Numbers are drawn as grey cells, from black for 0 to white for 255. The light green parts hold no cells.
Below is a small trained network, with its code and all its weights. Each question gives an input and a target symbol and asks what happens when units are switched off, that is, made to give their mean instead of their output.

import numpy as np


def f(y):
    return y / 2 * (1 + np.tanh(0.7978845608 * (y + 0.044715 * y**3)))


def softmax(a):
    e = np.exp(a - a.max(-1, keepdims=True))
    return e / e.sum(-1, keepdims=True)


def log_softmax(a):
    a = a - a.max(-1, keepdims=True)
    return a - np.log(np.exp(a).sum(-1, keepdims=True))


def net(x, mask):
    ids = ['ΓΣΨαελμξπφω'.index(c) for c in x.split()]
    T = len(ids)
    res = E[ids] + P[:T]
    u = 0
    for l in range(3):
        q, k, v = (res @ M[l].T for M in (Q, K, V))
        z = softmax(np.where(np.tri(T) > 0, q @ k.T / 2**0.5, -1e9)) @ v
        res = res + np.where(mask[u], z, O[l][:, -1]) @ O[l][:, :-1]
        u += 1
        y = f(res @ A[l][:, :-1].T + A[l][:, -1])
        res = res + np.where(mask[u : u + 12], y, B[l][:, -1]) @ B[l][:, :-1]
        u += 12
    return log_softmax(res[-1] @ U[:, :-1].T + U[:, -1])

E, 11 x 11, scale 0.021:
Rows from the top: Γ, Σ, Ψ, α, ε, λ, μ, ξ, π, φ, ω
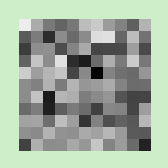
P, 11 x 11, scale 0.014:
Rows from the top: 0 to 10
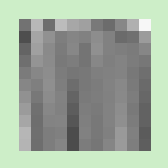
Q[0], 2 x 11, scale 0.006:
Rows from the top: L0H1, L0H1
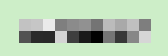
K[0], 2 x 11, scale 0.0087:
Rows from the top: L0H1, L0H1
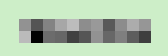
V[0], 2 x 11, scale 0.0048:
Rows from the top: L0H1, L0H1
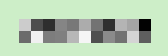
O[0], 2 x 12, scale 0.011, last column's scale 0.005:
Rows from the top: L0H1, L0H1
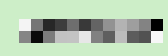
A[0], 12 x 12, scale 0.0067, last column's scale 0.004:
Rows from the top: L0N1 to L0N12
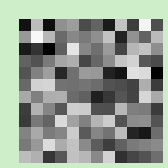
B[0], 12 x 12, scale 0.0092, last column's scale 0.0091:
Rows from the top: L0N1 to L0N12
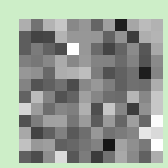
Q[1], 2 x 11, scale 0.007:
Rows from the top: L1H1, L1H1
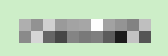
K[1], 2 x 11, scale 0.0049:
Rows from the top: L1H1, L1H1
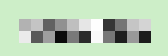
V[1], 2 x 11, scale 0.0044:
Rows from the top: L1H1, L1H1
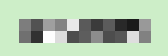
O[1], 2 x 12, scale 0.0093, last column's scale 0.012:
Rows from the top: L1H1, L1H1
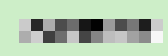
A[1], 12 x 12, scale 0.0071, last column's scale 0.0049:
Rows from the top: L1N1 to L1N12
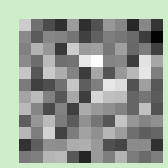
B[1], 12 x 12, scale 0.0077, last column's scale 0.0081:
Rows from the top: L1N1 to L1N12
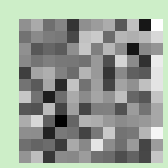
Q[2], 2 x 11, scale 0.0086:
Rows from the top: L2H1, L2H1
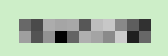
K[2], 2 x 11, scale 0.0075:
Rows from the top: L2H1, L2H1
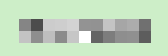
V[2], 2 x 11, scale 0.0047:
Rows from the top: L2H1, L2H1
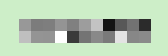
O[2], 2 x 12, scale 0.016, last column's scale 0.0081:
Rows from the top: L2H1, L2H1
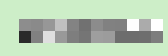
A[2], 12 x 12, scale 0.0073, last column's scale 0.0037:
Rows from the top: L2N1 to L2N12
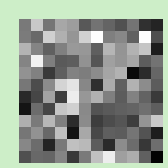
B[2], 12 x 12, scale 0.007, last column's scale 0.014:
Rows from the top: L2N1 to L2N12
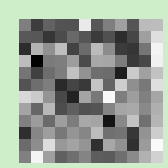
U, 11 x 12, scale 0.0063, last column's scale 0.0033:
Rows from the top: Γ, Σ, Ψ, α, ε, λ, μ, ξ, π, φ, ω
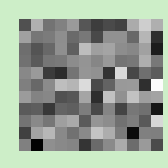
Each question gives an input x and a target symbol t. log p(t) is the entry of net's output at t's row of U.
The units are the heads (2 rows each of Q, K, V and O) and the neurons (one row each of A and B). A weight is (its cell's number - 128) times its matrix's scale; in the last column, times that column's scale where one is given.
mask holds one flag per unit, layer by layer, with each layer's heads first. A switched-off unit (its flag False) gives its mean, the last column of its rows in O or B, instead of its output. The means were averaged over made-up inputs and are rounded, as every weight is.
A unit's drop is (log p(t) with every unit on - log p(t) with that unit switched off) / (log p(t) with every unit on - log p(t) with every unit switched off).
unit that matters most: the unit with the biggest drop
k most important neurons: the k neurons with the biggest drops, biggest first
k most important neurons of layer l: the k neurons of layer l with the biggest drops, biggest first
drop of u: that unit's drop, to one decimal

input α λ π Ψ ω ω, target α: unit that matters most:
L2N5
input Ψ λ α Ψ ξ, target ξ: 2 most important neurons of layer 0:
[L0N9; L0N1]
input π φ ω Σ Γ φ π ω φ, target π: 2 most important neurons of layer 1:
[L1N6; L1N5]
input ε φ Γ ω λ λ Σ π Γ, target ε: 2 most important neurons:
[L0N7; L1N4]
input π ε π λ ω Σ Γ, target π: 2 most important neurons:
[L0N1; L0N11]
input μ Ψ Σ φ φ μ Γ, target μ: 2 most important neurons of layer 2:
[L2N12; L2N3]
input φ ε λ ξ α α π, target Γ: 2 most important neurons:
[L0N7; L0N6]
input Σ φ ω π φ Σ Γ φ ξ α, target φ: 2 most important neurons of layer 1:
[L1N6; L1N10]
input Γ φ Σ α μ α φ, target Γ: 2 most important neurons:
[L2N2; L1N4]
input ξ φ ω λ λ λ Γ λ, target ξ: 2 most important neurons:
[L0N1; L1N10]
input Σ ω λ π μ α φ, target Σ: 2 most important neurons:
[L0N3; L1N11]
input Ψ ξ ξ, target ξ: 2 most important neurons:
[L0N1; L1N1]
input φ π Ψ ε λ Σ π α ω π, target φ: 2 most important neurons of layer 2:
[L2N5; L2N2]
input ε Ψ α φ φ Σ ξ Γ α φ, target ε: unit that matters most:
L1H1
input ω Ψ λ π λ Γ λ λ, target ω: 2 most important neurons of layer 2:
[L2N2; L2N3]
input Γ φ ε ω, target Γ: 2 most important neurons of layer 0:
[L0N10; L0N3]
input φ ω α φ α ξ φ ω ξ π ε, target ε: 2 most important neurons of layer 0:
[L0N7; L0N1]
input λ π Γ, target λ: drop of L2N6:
0.1
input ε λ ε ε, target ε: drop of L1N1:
0.2
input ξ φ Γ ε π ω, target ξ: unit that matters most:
L0N1
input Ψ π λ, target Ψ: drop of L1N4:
0.0
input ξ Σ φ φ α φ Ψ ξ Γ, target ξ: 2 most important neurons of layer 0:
[L0N1; L0N3]
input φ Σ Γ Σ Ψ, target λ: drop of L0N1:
0.1
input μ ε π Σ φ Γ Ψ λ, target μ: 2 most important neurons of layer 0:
[L0N1; L0N12]
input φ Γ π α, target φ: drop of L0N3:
0.1
